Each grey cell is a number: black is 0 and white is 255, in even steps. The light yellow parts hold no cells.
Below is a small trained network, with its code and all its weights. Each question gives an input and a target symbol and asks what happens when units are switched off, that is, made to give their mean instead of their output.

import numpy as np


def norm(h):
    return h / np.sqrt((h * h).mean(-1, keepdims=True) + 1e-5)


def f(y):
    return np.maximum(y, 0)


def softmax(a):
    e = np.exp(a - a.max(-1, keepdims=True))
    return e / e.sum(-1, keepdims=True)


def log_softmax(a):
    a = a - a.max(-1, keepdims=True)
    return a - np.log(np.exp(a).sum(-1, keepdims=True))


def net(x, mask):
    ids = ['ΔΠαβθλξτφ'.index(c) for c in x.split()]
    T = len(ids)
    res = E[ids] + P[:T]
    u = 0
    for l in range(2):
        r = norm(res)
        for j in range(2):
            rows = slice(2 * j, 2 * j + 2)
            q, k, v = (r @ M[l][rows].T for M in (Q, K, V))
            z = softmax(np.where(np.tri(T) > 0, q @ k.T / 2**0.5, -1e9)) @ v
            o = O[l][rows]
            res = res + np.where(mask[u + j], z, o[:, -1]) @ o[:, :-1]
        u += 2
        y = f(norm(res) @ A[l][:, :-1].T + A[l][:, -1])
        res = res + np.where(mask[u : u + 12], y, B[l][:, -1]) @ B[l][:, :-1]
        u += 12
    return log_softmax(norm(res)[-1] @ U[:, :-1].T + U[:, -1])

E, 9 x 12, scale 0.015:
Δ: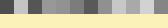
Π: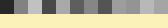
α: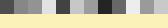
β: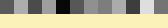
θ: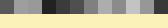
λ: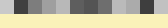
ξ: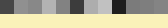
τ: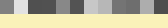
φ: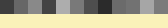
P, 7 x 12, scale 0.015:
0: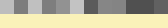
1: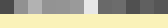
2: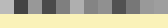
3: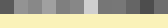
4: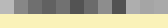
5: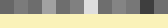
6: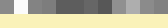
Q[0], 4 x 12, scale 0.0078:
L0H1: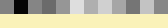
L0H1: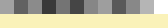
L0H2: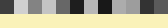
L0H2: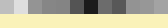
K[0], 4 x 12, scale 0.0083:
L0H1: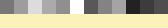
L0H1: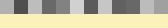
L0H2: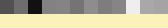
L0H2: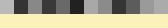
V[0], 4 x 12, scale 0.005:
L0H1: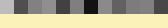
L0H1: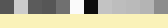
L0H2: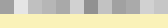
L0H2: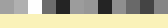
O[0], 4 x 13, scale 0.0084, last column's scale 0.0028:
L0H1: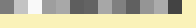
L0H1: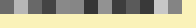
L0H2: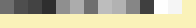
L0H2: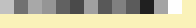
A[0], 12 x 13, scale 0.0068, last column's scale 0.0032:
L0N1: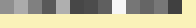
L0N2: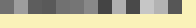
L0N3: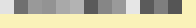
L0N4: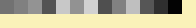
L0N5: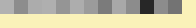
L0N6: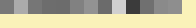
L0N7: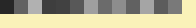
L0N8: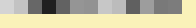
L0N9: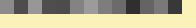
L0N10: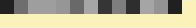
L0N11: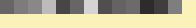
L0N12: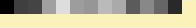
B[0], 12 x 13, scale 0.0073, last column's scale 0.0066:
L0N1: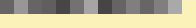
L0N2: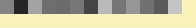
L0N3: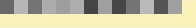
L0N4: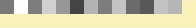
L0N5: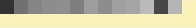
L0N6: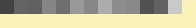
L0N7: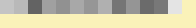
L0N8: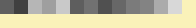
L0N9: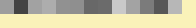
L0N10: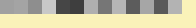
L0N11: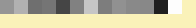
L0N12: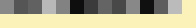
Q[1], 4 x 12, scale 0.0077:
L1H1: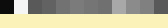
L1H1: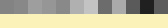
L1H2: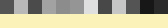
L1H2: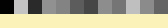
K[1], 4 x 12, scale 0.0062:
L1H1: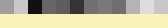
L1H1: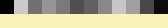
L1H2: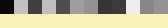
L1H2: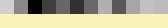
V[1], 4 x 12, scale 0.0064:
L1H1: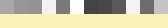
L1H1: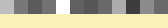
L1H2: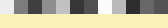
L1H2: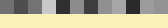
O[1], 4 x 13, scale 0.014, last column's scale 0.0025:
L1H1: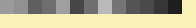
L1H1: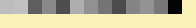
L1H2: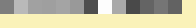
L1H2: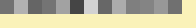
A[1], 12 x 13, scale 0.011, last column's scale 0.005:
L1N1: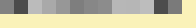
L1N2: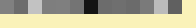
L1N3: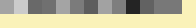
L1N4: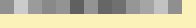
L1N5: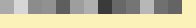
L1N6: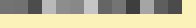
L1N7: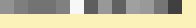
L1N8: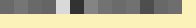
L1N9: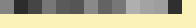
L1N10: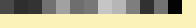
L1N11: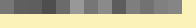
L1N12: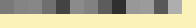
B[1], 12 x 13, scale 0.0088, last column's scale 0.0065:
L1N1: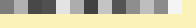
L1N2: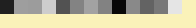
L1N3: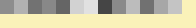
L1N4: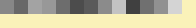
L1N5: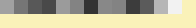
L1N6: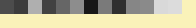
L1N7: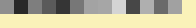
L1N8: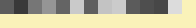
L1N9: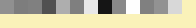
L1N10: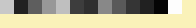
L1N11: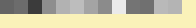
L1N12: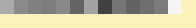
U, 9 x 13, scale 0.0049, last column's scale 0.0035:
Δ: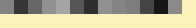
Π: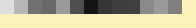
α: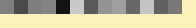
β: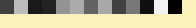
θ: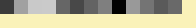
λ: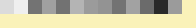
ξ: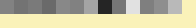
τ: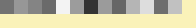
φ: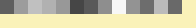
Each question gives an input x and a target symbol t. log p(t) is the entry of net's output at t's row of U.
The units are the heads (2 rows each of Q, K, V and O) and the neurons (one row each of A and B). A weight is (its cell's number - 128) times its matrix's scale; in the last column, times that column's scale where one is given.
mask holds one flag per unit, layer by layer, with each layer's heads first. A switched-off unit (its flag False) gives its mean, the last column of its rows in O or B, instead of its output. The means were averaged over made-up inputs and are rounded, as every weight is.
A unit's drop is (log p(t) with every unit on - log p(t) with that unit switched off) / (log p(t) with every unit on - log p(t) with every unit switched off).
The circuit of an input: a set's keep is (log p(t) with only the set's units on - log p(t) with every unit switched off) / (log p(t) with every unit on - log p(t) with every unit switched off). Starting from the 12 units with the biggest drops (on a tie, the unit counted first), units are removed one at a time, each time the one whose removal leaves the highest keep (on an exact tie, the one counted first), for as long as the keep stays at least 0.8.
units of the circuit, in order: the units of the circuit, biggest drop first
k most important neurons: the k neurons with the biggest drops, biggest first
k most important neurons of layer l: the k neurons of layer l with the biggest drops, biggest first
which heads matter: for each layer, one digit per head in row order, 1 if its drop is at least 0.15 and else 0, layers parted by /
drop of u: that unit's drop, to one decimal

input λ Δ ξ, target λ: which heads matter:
00 / 10
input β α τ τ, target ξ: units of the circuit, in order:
(L1H2)
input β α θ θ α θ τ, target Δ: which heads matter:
00 / 10
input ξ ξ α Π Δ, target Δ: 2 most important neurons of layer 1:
(L1N10; L1N8)
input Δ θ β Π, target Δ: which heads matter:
01 / 00
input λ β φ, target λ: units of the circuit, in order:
(L1H1; L1N3; L1H2)
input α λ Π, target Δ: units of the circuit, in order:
(L1H1; L1N10)
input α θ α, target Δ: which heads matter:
10 / 10
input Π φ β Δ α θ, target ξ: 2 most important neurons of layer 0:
(L0N7; L0N4)
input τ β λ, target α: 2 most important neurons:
(L1N7; L0N8)
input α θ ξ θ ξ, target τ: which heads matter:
11 / 00
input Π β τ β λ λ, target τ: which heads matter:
01 / 00
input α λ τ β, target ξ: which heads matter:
00 / 01
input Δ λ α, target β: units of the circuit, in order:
(L0H1)
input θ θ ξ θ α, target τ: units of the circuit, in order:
(L0H1; L1N1; L0H2)
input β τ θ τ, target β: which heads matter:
10 / 11
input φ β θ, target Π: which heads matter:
01 / 10
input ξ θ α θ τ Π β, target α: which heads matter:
00 / 11
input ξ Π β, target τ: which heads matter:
10 / 00
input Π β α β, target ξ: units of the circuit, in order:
(L1H2)
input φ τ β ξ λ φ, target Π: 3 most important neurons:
(L1N5; L1N6; L0N4)
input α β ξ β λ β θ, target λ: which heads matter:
00 / 10
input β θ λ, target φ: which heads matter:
10 / 01
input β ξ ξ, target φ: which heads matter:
00 / 01
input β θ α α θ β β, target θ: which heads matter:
10 / 00
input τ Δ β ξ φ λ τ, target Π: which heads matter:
01 / 00
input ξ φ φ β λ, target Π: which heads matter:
01 / 10
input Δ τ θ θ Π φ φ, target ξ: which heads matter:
00 / 00
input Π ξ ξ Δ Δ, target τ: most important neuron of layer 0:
(L0N7)
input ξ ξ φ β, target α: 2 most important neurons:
(L1N6; L0N11)
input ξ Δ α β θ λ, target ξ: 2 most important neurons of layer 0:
(L0N2; L0N8)
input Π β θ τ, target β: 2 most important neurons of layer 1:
(L1N6; L1N5)
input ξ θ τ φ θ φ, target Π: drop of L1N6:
0.2
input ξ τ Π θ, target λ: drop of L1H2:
0.2
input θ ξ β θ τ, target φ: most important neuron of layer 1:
(L1N4)
